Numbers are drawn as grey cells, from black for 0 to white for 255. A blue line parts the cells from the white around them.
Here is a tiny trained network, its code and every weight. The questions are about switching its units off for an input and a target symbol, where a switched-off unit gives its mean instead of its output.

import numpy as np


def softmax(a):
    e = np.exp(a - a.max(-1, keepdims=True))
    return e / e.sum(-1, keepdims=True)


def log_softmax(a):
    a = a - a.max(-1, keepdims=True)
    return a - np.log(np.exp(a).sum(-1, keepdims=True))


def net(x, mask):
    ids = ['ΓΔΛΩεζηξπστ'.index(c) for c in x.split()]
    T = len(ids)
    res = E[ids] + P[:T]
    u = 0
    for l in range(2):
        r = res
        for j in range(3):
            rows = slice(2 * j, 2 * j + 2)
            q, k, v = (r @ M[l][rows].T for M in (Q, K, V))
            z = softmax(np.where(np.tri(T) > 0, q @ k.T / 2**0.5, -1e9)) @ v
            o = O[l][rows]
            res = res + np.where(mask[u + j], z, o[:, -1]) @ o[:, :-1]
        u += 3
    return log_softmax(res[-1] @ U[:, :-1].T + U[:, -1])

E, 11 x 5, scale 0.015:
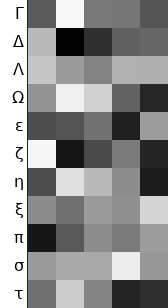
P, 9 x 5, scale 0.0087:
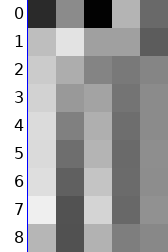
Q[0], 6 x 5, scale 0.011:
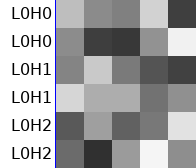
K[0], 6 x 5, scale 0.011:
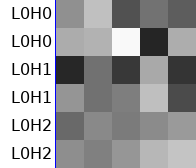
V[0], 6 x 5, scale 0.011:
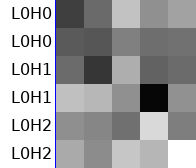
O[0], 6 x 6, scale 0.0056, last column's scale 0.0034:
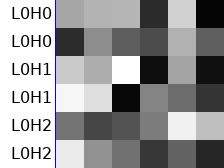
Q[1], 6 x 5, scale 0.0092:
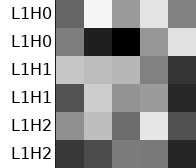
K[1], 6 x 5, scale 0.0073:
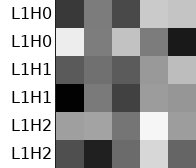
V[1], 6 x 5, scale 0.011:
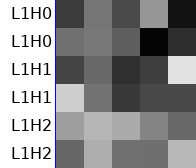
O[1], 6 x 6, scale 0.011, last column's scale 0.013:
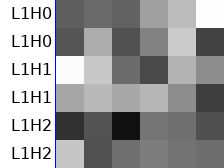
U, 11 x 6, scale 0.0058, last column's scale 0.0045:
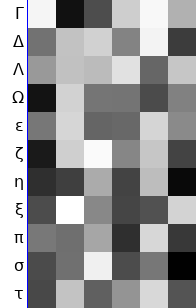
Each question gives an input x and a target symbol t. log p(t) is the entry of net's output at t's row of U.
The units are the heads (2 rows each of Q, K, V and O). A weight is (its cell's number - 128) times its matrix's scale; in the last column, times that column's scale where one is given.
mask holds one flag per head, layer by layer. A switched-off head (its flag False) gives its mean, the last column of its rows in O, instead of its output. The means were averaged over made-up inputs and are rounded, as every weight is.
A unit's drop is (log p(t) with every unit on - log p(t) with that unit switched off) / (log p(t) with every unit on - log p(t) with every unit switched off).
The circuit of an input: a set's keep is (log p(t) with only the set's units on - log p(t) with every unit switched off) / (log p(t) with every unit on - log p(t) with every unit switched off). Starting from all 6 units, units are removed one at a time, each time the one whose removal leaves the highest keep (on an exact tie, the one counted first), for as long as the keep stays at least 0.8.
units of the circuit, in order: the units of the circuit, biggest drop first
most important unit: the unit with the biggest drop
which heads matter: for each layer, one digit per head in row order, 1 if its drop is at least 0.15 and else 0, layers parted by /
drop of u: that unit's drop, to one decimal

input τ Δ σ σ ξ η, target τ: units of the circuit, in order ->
[L0H2 L1H0 L0H1]
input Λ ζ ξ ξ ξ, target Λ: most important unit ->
L1H0
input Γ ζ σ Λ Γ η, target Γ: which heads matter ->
011 / 100
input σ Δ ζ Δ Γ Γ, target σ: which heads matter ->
010 / 110
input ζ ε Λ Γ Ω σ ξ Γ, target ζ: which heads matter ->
110 / 001
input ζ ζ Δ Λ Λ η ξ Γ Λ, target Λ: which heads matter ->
001 / 110
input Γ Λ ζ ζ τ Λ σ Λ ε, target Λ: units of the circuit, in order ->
[L1H1 L0H1]
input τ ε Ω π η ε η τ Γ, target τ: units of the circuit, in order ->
[L1H0 L0H2 L0H1]
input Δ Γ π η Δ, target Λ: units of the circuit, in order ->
[L1H1 L0H0 L1H2]
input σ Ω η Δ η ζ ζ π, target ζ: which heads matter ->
000 / 010
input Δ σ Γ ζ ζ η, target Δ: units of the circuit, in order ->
[L1H1 L1H2 L0H2 L1H0]
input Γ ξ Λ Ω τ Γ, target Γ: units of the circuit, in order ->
[L1H0 L0H1 L0H2 L1H2]
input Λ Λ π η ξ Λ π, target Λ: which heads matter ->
011 / 110
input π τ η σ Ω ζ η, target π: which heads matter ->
110 / 010
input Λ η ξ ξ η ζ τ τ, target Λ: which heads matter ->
111 / 100
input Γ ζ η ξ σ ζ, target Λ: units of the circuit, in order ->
[L1H1 L0H2 L1H0]
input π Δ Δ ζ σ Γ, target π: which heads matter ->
010 / 010
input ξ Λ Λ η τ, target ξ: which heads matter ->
101 / 110
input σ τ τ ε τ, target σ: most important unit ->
L0H1
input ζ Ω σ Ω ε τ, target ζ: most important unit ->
L1H2
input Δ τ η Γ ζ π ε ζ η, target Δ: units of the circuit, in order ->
[L1H1 L1H2 L1H0 L0H2]
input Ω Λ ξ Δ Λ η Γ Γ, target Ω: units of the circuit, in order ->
[L1H1 L1H2 L0H0]
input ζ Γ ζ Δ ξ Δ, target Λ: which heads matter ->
000 / 110
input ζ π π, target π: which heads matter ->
111 / 010
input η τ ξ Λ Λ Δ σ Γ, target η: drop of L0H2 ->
0.3
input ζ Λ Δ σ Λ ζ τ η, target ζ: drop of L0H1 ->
0.2
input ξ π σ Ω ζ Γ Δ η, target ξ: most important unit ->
L1H0
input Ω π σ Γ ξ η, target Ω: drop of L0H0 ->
0.1
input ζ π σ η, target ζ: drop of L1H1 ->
0.0
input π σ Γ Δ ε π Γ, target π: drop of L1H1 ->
0.7
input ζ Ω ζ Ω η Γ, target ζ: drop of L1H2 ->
0.7
